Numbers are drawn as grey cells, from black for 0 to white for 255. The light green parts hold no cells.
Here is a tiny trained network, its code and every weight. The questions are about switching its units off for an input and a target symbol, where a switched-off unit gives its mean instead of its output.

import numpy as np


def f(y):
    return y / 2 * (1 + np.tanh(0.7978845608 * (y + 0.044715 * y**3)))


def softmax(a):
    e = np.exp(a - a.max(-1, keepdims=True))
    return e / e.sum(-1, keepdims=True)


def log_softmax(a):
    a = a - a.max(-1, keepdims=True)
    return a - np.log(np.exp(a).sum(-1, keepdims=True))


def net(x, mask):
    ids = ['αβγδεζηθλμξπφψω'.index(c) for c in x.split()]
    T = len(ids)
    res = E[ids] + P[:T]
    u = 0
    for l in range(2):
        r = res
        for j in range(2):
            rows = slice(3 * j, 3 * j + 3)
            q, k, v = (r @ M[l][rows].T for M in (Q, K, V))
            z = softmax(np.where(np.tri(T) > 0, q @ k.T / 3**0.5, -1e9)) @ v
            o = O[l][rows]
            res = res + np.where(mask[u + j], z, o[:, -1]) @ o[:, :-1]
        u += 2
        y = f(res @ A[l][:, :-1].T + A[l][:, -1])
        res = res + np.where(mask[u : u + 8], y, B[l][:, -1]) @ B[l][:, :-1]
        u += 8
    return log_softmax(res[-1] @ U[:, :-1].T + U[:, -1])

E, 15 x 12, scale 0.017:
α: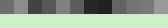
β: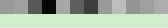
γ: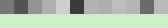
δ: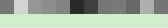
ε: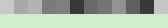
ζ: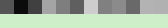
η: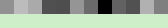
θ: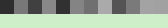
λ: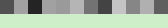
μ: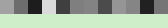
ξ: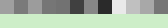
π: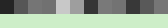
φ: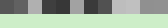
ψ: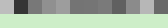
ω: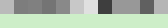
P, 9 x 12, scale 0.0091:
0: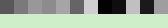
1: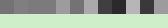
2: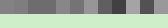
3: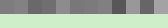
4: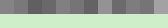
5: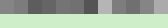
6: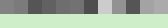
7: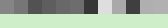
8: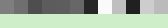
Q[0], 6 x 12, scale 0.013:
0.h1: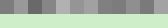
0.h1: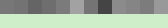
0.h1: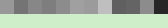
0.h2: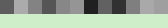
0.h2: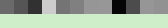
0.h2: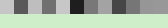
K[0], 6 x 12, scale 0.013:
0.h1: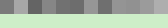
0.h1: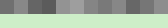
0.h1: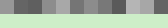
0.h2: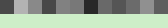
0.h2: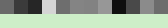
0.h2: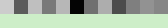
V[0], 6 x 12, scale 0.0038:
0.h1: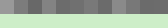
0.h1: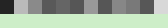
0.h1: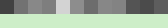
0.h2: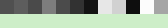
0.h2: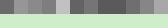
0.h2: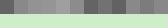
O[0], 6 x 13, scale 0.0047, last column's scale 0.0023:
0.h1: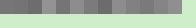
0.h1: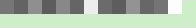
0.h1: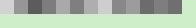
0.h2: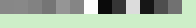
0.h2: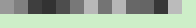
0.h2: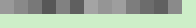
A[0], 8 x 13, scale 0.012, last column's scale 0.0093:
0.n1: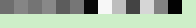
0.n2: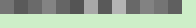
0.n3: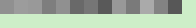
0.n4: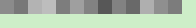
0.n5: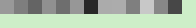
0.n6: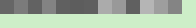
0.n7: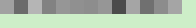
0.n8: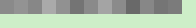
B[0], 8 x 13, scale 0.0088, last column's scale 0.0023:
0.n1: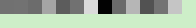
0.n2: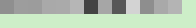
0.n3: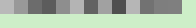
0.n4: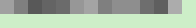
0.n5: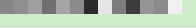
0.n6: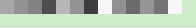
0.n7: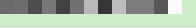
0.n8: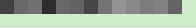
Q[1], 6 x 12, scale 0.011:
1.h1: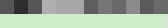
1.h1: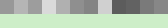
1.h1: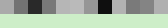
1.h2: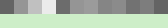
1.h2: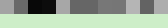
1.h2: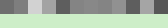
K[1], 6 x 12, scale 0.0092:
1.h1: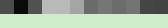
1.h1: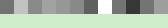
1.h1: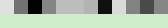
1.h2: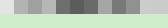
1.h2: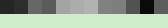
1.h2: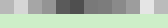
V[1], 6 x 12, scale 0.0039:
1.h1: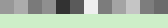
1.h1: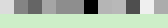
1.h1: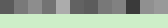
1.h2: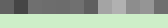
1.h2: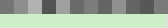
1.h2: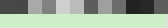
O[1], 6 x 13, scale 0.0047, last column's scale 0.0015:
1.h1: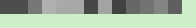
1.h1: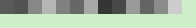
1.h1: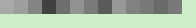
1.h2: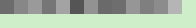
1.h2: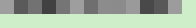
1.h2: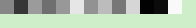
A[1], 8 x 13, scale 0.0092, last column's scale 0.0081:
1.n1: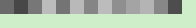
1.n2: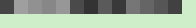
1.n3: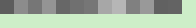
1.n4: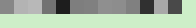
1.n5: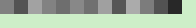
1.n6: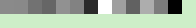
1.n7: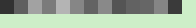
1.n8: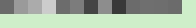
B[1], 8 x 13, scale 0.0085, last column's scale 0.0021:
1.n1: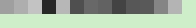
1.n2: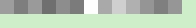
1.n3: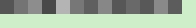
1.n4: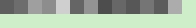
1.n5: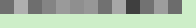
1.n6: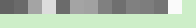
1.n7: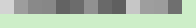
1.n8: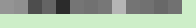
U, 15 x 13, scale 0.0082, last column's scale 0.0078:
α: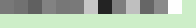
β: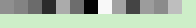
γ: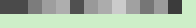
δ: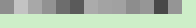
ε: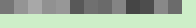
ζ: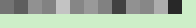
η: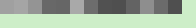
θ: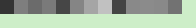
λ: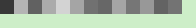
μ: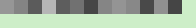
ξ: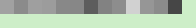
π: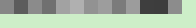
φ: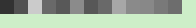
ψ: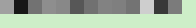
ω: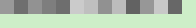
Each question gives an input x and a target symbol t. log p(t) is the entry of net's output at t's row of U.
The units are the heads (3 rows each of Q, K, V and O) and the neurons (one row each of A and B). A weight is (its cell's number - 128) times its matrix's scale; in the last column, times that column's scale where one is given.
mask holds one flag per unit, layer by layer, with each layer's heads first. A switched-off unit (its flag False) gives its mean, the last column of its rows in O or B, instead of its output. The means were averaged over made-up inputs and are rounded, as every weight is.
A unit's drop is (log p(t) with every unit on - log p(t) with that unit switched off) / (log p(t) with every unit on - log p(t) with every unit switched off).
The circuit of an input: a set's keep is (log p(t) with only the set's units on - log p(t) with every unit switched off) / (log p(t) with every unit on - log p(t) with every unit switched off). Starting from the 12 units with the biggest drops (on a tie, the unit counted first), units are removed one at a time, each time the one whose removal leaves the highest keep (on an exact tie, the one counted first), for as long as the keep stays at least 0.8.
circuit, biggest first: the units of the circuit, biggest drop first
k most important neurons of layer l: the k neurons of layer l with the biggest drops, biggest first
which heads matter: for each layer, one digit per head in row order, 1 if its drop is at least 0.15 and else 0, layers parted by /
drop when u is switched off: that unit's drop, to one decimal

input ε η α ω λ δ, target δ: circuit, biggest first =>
[1.n2 0.h2]
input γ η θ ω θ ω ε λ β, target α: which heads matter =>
01 / 00
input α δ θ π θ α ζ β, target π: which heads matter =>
00 / 01
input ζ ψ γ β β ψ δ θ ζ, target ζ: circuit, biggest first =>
[1.n6 0.n2 1.n1]
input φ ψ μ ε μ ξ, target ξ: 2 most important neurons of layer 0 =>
[0.n2 0.n3]
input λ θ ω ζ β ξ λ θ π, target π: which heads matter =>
00 / 01
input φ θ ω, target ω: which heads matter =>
01 / 00
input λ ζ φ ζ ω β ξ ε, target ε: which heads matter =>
00 / 00
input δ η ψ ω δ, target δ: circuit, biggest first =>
[1.n2]
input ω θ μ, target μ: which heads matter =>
00 / 00
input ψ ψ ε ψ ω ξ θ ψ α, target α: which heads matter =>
01 / 00
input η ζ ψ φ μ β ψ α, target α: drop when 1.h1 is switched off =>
0.0
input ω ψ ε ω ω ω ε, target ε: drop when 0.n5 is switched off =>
0.1
